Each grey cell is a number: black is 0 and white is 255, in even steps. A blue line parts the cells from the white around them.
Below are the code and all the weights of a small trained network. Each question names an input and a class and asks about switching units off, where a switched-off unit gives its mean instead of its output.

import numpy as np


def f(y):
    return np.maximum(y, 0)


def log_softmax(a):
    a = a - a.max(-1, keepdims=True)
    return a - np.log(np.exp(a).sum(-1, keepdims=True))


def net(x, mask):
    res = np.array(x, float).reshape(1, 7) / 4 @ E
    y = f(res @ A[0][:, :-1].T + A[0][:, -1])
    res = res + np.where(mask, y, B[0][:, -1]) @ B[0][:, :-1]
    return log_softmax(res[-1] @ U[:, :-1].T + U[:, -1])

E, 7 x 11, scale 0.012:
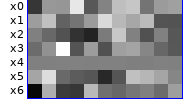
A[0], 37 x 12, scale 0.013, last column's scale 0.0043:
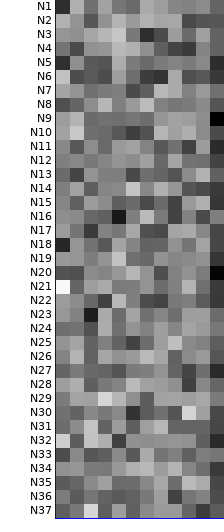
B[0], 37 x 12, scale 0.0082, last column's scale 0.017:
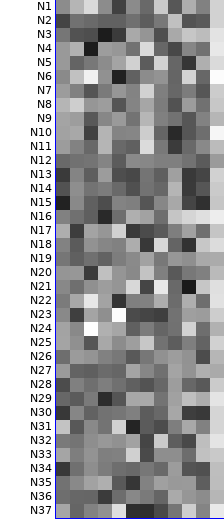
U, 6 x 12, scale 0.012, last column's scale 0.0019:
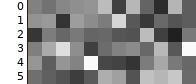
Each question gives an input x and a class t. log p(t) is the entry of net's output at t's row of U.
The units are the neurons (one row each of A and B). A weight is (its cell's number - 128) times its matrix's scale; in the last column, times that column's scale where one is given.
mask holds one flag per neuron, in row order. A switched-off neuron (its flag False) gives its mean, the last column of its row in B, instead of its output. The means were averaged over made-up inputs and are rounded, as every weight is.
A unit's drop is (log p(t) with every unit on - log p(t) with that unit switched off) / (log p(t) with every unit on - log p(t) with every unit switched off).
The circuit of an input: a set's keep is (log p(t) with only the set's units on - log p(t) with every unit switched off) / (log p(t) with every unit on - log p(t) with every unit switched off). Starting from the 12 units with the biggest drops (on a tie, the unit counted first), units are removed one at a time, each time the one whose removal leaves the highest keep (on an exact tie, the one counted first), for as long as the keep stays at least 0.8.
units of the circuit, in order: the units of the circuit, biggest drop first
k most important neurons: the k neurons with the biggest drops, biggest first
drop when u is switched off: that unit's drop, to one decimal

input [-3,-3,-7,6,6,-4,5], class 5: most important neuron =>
[N3]
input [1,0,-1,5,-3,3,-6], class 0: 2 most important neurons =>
[N21, N32]
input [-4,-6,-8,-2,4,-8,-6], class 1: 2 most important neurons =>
[N4, N11]
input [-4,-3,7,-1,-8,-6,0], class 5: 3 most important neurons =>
[N16, N10, N36]
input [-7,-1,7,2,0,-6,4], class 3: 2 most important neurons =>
[N6, N22]
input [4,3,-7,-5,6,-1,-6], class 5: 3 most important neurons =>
[N29, N3, N18]
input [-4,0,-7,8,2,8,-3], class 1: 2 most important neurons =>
[N10, N7]
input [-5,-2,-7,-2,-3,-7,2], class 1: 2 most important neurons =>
[N4, N11]
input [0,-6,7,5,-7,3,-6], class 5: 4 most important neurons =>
[N16, N36, N18, N5]
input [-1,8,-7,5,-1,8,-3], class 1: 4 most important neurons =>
[N10, N25, N7, N9]
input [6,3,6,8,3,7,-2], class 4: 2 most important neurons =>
[N31, N37]
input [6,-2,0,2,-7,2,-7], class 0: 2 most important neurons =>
[N32, N21]
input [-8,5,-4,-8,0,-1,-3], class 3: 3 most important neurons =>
[N6, N22, N37]
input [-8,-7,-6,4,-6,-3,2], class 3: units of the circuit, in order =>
[N6]
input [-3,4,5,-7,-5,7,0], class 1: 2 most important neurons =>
[N10, N25]
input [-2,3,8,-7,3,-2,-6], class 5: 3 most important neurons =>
[N16, N37, N31]
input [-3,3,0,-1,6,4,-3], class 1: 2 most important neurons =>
[N18, N5]
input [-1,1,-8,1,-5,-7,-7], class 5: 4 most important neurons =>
[N3, N29, N18, N5]
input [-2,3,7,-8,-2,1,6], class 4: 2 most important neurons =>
[N23, N17]
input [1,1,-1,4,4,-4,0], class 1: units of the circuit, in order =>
[N4]
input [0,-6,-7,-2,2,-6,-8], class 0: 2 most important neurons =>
[N21, N32]
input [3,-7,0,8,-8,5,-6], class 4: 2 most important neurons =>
[N37, N31]
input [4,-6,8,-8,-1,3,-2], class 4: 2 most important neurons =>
[N23, N24]
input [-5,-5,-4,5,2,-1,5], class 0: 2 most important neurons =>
[N18, N5]
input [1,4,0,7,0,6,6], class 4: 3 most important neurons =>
[N37, N31, N21]
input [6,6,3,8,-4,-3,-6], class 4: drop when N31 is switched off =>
0.6
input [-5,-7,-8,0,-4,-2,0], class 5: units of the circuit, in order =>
[N3]
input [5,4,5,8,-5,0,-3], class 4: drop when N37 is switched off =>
0.2
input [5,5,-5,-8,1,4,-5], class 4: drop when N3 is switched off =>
0.0
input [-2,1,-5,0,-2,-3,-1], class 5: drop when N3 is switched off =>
0.1
